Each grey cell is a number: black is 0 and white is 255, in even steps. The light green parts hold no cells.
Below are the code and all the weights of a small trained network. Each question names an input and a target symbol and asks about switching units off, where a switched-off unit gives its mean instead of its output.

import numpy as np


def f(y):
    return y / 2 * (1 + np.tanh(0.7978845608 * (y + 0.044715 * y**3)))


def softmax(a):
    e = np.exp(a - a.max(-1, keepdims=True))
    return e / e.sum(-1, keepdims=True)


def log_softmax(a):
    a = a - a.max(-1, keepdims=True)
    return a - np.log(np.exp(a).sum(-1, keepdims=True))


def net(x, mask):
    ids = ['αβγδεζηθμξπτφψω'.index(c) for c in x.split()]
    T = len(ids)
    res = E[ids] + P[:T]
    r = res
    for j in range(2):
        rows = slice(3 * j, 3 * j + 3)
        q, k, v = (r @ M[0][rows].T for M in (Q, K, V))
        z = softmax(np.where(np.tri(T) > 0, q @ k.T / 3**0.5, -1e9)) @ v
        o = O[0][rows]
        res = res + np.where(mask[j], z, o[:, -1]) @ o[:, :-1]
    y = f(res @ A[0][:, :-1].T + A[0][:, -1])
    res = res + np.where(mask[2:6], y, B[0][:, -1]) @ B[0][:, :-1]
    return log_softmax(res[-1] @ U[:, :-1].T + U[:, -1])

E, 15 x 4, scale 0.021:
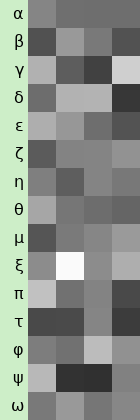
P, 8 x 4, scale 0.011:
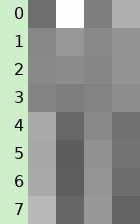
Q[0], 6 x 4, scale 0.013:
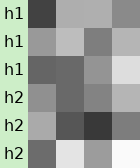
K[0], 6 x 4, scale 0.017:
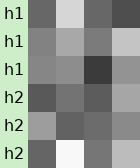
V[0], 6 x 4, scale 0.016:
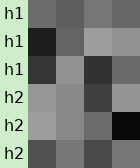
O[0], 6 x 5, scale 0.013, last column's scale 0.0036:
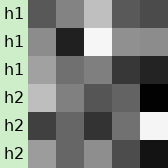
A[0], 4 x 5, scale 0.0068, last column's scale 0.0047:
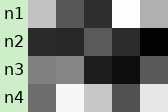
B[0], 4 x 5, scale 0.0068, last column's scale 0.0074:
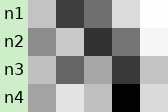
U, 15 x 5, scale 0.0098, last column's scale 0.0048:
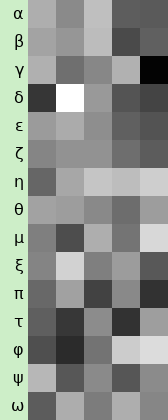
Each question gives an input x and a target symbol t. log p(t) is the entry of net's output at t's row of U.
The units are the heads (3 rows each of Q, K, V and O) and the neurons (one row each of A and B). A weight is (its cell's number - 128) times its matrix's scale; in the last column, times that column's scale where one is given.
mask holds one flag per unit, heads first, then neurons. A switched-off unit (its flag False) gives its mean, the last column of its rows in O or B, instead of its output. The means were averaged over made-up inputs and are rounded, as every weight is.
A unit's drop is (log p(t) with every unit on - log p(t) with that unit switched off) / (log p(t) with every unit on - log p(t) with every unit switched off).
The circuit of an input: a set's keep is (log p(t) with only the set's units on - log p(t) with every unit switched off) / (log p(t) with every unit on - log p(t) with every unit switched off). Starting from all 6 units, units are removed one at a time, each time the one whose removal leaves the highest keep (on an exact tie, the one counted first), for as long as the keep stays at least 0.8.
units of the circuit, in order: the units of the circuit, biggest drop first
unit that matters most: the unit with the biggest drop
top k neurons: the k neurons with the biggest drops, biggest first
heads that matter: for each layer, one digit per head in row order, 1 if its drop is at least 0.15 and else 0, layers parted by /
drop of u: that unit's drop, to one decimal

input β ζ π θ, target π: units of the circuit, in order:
[h1; h2]
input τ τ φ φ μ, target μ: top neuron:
[n2]
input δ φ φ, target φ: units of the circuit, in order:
[h2; n4]
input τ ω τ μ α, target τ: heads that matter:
11
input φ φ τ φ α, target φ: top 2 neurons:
[n4; n3]
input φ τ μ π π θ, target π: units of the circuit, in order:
[h2; h1]
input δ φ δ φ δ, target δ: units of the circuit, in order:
[h2; n1]
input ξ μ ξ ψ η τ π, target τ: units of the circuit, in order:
[h2; h1]
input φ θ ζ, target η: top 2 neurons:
[n2; n3]
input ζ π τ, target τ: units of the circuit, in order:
[h1; h2]
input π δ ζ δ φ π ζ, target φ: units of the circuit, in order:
[n4; h2]
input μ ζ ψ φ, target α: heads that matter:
01
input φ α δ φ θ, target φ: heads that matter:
10
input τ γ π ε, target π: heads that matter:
11
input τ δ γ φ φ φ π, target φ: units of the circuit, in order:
[h1; h2]
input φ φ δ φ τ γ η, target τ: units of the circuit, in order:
[h2]
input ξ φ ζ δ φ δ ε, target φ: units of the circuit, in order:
[h1; h2; n4]
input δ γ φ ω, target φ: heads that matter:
01
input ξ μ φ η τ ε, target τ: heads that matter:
01
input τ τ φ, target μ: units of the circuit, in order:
[h1]
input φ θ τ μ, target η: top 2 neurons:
[n2; n3]
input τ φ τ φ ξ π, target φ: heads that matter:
11
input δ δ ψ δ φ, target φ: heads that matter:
01
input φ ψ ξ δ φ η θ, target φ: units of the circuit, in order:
[h1; n4]
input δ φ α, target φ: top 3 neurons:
[n4; n2; n3]
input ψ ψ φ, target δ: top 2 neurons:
[n4; n1]
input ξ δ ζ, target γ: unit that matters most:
h1
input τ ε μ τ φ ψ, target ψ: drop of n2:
0.0
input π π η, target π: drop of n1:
-0.1
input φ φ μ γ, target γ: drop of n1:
0.4
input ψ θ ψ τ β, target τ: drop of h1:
0.3
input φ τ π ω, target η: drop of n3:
0.1
